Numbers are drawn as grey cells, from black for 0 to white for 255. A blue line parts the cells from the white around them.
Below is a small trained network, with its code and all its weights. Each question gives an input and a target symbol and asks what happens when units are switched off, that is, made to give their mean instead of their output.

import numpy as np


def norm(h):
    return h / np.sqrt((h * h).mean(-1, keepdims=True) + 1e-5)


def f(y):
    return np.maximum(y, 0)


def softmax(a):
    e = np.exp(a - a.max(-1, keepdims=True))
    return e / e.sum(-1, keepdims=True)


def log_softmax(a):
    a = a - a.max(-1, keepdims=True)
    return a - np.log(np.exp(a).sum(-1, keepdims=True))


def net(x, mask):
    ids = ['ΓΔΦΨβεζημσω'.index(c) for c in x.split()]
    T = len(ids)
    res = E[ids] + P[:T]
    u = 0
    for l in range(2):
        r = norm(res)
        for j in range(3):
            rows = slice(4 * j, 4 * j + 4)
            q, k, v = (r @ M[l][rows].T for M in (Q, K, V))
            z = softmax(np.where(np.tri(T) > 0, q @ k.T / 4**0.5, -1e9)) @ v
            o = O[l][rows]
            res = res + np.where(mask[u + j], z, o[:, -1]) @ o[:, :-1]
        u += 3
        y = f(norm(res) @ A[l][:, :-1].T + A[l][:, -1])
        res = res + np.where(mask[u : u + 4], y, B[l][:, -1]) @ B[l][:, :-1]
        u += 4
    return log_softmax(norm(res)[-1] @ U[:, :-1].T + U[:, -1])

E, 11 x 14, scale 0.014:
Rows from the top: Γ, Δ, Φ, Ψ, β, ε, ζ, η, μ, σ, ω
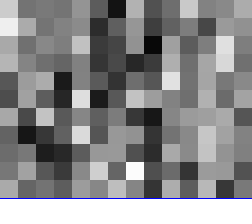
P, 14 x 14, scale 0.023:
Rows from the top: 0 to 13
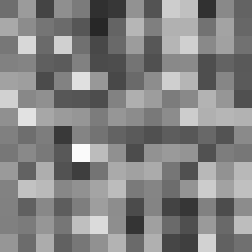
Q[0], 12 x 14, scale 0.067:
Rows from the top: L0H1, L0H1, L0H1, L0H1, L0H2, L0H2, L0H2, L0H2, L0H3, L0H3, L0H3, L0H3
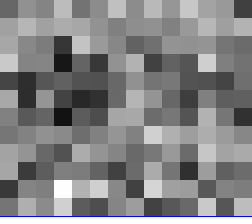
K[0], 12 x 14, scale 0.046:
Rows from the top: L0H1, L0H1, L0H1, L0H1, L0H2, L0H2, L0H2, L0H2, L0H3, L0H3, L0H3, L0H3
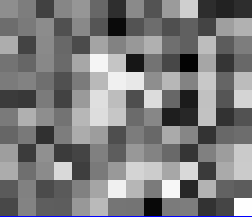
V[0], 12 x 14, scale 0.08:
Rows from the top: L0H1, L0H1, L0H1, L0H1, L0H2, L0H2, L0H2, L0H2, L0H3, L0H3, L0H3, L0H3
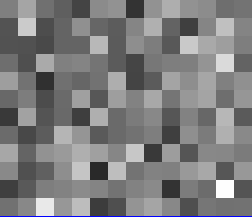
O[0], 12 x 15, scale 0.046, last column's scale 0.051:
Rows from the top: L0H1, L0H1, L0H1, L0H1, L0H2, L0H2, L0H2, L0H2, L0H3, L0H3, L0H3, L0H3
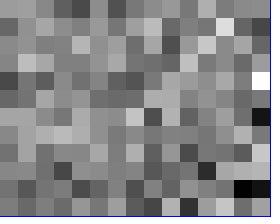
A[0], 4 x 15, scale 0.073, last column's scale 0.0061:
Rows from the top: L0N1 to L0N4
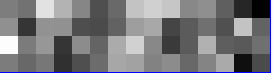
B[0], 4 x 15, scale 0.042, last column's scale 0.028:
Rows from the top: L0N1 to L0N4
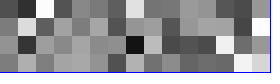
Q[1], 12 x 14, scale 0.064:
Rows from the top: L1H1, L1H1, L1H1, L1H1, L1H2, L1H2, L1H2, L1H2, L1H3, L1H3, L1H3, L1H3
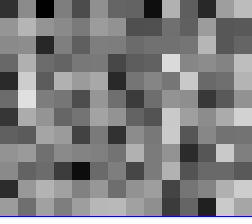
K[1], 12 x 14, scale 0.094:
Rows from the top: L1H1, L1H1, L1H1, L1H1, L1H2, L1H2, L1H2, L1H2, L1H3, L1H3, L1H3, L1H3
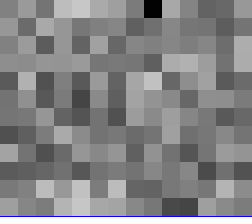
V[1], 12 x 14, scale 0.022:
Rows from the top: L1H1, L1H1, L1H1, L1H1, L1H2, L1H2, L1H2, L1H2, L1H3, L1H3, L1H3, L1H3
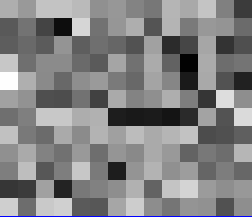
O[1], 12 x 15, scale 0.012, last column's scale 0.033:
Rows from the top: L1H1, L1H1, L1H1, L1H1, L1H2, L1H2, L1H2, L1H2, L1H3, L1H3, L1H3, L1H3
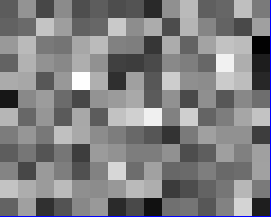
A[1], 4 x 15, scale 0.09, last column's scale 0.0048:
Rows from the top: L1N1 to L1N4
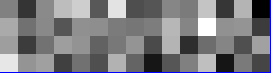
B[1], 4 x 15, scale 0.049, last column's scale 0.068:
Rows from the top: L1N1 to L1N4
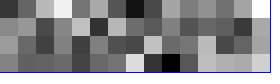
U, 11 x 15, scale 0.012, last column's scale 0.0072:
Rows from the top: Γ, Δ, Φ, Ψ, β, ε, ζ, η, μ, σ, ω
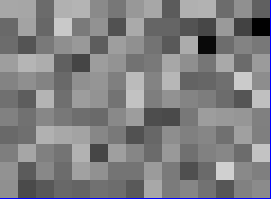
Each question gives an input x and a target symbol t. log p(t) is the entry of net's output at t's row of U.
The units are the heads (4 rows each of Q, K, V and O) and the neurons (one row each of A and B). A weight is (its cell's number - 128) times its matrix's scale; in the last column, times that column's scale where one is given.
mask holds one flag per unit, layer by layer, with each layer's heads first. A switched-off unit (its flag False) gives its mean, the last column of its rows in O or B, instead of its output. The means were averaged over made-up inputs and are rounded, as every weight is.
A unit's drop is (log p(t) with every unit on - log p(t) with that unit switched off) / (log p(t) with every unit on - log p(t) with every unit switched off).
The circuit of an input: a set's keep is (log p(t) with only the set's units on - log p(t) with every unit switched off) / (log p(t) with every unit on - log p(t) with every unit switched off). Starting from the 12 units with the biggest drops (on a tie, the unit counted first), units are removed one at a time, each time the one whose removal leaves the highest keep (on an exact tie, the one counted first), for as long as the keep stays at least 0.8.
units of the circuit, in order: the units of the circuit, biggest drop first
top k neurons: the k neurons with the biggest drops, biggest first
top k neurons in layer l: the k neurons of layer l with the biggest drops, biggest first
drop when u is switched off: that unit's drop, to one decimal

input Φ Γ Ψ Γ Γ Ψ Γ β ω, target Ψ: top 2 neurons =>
(L1N1 L1N4)
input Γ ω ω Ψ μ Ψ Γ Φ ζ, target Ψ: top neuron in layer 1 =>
(L1N1)
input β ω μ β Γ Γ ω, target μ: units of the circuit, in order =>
(L0H3 L1N2)
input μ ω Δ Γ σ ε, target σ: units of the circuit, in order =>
(L0N3 L0H2)
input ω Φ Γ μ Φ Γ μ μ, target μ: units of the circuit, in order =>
(L1N2 L0H1)
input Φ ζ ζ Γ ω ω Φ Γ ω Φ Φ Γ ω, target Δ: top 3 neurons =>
(L0N4 L1N1 L1N3)
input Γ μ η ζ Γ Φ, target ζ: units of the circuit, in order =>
(L0H1 L1N4)
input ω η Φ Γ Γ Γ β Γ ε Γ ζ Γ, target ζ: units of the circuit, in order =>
(L0H1 L1N4)
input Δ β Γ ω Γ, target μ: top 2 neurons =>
(L1N2 L1N1)
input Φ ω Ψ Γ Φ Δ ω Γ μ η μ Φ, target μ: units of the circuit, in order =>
(L0H1 L1N2)
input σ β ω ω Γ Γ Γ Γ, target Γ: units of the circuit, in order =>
(L0H2 L0N2 L1N1)
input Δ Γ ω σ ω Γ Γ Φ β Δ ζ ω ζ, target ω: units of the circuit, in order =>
(L1N3 L0H1)
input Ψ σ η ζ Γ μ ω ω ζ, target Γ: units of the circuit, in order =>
(L0H3 L0H1)
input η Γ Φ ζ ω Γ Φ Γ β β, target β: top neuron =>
(L0N4)
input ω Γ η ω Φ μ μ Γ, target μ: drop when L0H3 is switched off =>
0.0
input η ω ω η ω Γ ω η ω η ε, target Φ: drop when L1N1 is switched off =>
0.2
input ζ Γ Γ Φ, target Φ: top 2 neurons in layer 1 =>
(L1N1 L1N4)
